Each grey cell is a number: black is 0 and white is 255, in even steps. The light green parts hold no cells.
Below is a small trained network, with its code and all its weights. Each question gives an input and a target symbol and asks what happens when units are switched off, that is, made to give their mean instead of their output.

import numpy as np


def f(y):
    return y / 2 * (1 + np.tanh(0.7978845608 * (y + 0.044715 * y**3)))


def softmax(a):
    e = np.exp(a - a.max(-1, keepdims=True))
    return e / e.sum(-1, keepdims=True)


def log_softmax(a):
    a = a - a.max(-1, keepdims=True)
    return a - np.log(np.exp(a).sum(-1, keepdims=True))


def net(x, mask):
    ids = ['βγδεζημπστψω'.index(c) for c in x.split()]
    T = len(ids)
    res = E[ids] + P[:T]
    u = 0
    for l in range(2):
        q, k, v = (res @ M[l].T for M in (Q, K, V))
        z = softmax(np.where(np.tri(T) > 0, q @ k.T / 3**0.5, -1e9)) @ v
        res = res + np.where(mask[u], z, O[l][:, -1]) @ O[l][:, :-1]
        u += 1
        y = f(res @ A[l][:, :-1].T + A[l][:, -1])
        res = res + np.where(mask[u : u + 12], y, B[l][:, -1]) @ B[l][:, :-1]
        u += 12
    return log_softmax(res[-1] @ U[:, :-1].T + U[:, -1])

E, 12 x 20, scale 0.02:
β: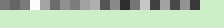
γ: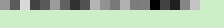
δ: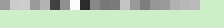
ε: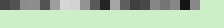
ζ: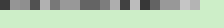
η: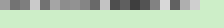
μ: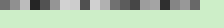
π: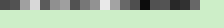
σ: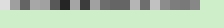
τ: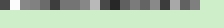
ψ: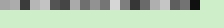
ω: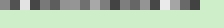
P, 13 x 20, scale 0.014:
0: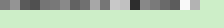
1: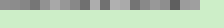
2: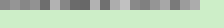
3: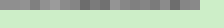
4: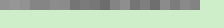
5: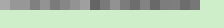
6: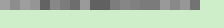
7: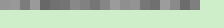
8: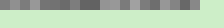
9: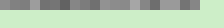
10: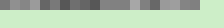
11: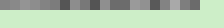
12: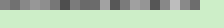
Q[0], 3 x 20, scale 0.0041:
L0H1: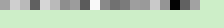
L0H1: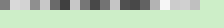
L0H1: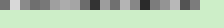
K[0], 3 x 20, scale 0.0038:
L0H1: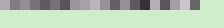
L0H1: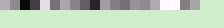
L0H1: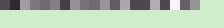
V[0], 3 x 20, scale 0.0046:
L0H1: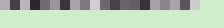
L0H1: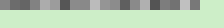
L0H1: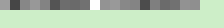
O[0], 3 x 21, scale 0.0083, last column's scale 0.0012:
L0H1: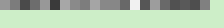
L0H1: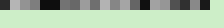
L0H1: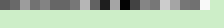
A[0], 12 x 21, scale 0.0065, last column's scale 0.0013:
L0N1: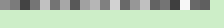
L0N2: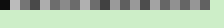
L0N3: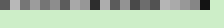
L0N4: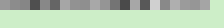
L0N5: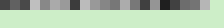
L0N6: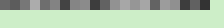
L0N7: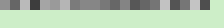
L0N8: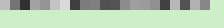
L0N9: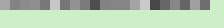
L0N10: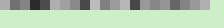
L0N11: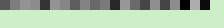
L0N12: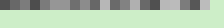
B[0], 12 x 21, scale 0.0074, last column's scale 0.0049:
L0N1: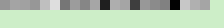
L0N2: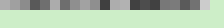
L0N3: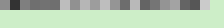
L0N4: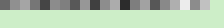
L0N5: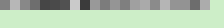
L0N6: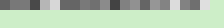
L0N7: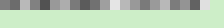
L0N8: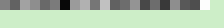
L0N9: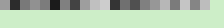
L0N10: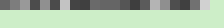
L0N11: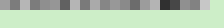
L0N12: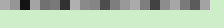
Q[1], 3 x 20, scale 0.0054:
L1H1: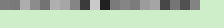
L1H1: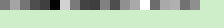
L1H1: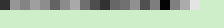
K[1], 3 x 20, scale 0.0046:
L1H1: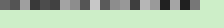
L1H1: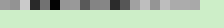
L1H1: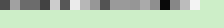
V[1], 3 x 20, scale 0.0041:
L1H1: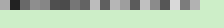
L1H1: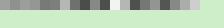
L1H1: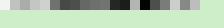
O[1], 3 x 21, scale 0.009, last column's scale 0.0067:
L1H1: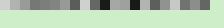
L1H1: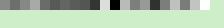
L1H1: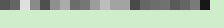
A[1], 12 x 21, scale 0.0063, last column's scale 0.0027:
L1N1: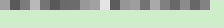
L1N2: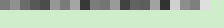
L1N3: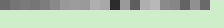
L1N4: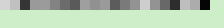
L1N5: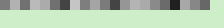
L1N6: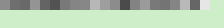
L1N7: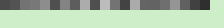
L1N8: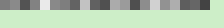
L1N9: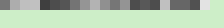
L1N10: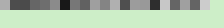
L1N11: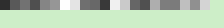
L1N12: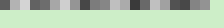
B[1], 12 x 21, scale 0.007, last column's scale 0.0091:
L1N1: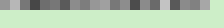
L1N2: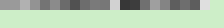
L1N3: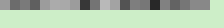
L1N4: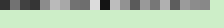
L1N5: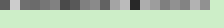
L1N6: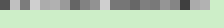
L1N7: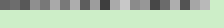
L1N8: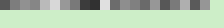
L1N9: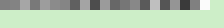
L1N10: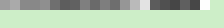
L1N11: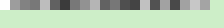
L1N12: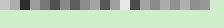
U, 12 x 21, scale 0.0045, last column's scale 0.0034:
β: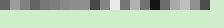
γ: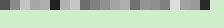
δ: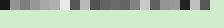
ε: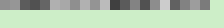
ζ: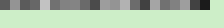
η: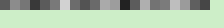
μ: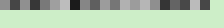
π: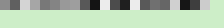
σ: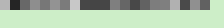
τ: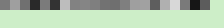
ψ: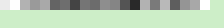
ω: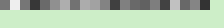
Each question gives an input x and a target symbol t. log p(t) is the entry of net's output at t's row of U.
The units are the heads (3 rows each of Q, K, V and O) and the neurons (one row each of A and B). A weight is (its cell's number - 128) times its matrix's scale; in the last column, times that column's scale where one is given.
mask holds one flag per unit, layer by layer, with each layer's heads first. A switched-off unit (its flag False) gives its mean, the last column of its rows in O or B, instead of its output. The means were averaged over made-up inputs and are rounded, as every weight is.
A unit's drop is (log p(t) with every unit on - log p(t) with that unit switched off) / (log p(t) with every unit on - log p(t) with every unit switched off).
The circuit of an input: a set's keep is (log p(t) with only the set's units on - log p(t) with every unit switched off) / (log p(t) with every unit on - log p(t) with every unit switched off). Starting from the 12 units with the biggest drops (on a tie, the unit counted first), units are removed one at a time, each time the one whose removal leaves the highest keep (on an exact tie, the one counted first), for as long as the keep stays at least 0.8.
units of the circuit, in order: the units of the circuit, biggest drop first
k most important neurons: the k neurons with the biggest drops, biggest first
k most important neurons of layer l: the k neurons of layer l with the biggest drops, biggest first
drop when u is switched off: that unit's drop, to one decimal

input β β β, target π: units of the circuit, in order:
L0H1; L1N9; L0N3
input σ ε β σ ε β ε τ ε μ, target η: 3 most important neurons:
L0N4; L0N10; L1N10
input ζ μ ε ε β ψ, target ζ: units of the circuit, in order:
L1N8; L1H1
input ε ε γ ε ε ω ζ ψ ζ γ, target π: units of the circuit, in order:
L0H1; L1N9
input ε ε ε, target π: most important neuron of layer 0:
L0N8
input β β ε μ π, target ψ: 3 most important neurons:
L0N11; L0N5; L1N5
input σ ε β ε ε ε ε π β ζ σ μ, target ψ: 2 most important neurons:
L1N2; L1N12
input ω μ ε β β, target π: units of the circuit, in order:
L0H1; L0N3; L1N9
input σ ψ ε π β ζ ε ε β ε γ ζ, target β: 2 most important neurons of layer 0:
L0N8; L0N3
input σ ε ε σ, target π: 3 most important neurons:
L0N4; L0N1; L0N11
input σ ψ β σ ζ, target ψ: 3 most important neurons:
L1N11; L0N2; L0N7
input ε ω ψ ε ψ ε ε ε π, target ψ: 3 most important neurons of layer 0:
L0N5; L0N11; L0N3
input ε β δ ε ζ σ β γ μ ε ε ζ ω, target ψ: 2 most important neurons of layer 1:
L1N11; L1N10
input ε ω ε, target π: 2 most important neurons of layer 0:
L0N1; L0N8
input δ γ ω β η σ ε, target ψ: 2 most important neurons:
L1N11; L1N2
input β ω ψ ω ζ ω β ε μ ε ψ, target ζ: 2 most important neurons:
L1N8; L0N4
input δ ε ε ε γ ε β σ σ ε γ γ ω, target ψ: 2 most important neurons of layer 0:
L0N11; L0N1
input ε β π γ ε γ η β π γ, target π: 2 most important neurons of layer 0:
L0N1; L0N7
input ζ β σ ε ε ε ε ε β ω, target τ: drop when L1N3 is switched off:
0.0
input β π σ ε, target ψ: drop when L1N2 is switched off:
0.1
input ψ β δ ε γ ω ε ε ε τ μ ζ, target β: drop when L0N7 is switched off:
-0.1
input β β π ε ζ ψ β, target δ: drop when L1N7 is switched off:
0.3
